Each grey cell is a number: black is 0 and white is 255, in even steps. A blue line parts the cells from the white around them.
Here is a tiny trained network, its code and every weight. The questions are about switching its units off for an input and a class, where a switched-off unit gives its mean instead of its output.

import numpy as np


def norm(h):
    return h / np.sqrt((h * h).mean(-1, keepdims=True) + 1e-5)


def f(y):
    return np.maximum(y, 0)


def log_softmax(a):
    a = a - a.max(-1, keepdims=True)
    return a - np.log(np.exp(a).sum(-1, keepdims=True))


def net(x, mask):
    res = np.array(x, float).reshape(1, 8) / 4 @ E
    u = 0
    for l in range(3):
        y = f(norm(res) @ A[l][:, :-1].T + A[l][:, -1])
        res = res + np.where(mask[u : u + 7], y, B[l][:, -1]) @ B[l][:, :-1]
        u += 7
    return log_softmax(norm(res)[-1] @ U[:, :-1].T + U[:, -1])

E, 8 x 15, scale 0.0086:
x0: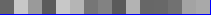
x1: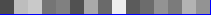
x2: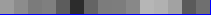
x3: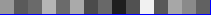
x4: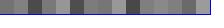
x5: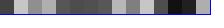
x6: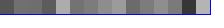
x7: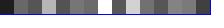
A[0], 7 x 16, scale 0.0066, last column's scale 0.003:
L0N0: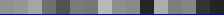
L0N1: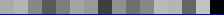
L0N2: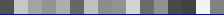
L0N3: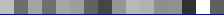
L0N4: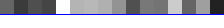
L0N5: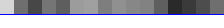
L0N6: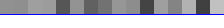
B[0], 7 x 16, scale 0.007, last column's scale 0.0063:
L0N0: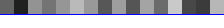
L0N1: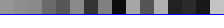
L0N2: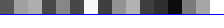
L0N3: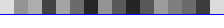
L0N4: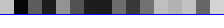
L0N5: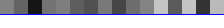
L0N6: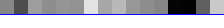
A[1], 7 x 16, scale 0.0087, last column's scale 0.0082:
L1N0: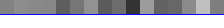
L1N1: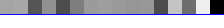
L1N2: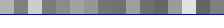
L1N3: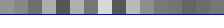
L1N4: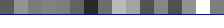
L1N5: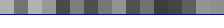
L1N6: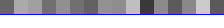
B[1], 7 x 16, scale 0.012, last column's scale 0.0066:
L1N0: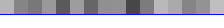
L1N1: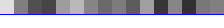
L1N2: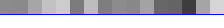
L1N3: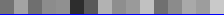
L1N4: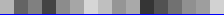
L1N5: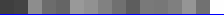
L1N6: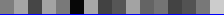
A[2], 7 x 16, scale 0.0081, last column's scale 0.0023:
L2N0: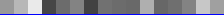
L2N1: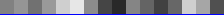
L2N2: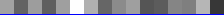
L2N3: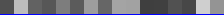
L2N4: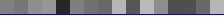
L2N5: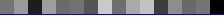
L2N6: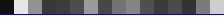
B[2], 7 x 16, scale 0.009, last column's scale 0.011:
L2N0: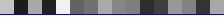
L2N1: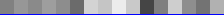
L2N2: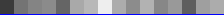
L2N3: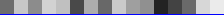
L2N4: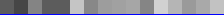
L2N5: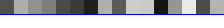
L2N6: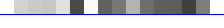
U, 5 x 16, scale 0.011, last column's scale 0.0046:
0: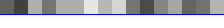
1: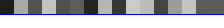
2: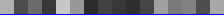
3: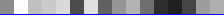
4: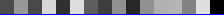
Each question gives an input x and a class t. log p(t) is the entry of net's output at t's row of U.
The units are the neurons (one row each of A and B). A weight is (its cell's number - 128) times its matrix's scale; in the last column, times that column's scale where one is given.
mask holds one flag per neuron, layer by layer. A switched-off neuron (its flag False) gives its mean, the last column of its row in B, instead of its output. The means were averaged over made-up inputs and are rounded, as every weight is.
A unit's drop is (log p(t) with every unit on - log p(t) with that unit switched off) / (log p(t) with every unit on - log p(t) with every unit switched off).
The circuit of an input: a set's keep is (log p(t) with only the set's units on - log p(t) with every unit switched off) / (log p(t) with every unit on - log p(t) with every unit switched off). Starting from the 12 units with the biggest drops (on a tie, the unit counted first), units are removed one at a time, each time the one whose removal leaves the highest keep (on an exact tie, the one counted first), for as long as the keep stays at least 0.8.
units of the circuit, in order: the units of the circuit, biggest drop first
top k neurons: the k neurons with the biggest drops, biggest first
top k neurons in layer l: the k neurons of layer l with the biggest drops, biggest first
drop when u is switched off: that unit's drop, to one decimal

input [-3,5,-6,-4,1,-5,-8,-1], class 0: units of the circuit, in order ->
L2N6
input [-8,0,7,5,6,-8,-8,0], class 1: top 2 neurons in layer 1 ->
L1N4; L1N5
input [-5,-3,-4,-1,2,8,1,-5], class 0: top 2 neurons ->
L1N0; L1N6
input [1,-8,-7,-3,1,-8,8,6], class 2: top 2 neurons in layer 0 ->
L0N4; L0N2
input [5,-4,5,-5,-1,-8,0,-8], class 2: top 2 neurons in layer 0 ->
L0N1; L0N4
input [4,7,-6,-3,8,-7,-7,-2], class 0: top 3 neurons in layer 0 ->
L0N2; L0N4; L0N0
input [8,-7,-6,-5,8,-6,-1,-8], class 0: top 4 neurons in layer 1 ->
L1N2; L1N6; L1N3; L1N0
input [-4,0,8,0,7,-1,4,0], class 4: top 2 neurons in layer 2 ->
L2N6; L2N0
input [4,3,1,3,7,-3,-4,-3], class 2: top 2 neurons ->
L1N4; L2N3
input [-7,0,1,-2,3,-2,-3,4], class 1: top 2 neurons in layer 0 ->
L0N2; L0N4
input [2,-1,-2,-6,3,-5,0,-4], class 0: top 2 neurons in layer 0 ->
L0N4; L0N5
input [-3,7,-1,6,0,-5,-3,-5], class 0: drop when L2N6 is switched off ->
0.1
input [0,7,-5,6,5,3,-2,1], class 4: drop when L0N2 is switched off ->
0.2
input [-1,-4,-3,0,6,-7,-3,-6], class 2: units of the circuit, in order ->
L0N4
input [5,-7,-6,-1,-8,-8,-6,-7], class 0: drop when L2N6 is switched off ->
0.2
